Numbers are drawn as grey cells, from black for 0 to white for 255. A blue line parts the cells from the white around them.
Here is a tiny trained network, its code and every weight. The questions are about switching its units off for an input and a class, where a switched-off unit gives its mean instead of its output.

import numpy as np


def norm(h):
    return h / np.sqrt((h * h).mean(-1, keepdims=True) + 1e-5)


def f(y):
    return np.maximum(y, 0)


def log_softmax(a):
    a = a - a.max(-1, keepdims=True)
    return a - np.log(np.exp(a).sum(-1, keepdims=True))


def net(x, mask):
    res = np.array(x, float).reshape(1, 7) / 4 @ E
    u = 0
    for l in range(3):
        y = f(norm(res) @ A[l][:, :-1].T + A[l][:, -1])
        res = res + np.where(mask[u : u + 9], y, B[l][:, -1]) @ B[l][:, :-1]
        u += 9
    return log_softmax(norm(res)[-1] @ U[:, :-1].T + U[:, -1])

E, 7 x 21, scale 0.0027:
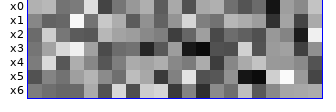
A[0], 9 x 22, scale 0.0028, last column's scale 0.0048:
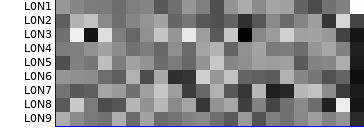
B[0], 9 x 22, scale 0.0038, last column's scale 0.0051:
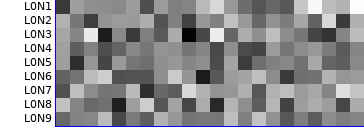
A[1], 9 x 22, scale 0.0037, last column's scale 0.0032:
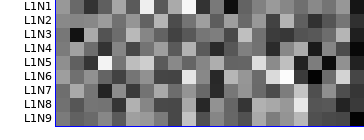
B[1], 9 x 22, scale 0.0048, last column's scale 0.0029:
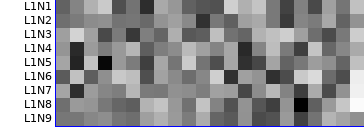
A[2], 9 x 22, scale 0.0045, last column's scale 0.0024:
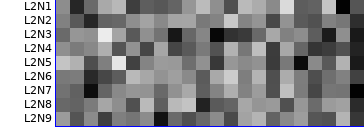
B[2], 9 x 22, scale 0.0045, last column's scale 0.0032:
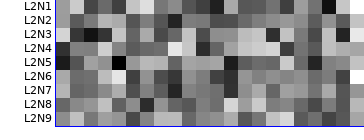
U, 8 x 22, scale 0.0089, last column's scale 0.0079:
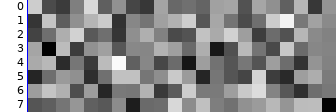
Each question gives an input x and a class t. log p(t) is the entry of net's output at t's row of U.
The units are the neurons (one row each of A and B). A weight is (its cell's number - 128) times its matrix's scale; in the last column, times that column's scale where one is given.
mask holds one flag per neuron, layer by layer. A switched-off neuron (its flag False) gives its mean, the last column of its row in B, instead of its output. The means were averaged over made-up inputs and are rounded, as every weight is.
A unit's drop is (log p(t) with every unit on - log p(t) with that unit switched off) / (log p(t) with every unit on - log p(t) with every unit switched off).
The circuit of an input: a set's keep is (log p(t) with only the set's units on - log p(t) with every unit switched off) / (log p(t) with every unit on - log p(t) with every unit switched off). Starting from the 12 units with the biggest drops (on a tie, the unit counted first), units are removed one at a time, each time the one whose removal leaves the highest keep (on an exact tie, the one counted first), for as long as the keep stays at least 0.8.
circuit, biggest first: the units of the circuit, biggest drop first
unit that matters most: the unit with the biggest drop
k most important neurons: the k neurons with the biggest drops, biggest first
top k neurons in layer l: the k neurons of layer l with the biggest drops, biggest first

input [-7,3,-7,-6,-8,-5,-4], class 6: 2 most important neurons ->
L1N3, L2N9
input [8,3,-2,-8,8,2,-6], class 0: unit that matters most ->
L2N6
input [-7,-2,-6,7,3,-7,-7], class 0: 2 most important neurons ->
L2N3, L0N7
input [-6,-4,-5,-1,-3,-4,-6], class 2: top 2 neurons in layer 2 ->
L2N4, L2N5
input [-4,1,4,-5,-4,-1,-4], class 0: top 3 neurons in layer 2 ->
L2N6, L2N1, L2N2
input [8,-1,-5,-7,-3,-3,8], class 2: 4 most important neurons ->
L1N1, L2N8, L1N8, L2N3
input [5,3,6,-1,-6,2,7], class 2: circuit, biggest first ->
L1N1, L2N8
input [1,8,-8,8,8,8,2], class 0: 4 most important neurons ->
L2N3, L0N1, L1N6, L1N7
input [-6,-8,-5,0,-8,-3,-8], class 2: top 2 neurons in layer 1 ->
L1N5, L1N2
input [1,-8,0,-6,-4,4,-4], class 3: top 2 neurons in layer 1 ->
L1N4, L1N7
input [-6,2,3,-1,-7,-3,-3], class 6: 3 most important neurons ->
L1N3, L2N9, L2N5
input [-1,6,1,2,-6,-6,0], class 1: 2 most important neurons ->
L1N6, L0N3
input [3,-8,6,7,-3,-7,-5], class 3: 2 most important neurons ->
L1N7, L1N4
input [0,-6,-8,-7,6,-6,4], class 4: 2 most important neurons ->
L2N1, L2N3
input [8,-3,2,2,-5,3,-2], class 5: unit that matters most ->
L2N5
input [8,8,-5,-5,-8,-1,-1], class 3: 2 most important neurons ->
L1N5, L1N8
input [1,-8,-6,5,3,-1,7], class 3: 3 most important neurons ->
L1N7, L1N4, L0N6
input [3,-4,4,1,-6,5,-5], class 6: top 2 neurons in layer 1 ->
L1N3, L1N6
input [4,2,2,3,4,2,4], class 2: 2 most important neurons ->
L1N8, L2N8
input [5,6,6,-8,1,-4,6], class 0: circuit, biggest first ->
L2N6
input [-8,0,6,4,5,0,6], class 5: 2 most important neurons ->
L1N8, L2N1
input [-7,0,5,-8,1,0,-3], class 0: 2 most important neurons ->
L2N6, L2N2
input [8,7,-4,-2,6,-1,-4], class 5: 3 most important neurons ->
L2N5, L1N7, L1N4
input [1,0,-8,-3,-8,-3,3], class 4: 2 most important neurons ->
L2N1, L0N3
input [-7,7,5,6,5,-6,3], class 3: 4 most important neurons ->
L1N5, L0N7, L2N5, L2N6
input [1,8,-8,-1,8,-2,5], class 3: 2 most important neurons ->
L1N5, L0N2
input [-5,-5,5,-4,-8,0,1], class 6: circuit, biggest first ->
L1N3
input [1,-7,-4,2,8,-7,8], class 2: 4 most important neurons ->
L1N1, L0N7, L2N8, L1N3
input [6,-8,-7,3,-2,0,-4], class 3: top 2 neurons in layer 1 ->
L1N7, L1N4
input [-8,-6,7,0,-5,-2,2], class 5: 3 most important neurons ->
L1N8, L2N1, L1N9
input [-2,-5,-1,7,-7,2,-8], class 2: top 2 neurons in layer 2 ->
L2N4, L2N6
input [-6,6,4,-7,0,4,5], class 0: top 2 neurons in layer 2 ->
L2N6, L2N2
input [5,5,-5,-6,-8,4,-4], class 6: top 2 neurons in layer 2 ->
L2N9, L2N3
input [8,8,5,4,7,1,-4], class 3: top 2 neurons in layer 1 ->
L1N5, L1N8
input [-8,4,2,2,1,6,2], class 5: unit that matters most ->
L1N8
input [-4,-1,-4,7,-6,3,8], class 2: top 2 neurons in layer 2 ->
L2N8, L2N6
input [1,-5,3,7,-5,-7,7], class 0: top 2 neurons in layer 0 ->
L0N7, L0N2
